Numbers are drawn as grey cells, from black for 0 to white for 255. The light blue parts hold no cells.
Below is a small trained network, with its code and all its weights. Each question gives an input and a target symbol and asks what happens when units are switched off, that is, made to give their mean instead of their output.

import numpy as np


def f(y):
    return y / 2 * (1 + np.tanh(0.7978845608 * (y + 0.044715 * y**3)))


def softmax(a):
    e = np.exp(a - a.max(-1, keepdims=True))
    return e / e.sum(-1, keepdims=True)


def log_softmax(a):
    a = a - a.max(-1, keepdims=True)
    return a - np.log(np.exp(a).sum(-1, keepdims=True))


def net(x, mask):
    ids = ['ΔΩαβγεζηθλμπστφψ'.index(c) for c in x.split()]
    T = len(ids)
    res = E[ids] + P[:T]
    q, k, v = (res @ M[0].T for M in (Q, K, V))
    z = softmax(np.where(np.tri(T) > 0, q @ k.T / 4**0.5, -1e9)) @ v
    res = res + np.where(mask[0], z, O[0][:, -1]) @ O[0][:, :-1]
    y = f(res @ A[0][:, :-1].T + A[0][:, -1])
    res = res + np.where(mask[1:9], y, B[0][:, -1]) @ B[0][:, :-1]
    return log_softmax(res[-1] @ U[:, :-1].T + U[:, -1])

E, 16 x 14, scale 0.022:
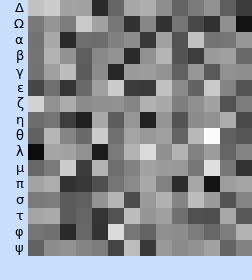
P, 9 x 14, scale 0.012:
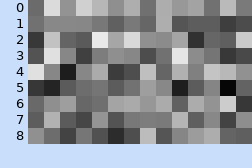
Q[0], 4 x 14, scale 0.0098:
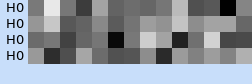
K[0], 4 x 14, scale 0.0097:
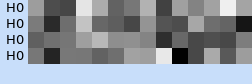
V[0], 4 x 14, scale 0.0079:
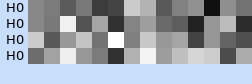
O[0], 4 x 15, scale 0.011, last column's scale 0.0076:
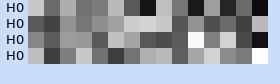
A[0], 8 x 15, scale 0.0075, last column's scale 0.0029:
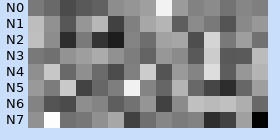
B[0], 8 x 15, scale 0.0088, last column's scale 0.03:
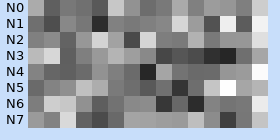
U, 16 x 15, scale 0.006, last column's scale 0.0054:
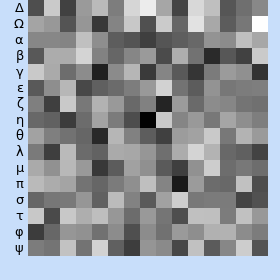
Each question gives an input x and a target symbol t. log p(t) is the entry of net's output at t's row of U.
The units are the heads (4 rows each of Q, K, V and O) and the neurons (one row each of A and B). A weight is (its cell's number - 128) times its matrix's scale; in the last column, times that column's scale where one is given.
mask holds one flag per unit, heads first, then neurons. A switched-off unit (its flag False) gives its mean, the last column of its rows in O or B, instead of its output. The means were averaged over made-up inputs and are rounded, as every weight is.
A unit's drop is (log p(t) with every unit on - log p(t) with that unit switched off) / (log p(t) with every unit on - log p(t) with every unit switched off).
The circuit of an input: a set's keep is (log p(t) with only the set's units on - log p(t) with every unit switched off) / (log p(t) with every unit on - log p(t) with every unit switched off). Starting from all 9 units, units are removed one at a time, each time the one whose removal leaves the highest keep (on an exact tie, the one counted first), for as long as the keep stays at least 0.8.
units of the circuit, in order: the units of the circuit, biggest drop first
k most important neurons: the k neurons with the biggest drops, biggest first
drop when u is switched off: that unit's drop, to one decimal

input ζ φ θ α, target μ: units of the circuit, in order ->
[H0, N6]
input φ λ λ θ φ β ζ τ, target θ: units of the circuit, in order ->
[H0, N7]
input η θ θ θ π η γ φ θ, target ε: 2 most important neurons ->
[N7, N2]
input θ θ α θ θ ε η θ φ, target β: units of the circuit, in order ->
[H0, N0]
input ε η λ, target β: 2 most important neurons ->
[N0, N6]
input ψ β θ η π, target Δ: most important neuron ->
[N1]
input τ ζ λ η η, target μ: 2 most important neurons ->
[N6, N4]
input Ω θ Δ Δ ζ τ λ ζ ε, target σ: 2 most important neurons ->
[N4, N6]
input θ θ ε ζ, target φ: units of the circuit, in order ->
[H0, N1, N7]
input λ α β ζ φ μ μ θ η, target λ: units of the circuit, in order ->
[H0, N0]
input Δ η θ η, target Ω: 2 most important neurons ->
[N6, N4]
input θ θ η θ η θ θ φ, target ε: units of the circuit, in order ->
[H0, N7]
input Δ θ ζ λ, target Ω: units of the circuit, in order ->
[H0, N6]
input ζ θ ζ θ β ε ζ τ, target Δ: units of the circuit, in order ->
[H0, N1]
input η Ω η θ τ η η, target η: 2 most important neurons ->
[N6, N5]
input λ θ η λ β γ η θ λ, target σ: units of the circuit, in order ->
[H0, N0, N1]
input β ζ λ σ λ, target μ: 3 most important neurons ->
[N6, N1, N2]
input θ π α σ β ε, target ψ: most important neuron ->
[N2]
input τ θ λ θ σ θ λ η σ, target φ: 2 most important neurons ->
[N1, N7]
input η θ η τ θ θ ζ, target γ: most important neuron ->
[N2]
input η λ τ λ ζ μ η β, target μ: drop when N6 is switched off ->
0.1
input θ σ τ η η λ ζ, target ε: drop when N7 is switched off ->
0.3
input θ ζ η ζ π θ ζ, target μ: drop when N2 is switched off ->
0.3
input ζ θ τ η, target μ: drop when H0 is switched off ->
1.3
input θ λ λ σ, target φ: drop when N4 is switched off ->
0.0
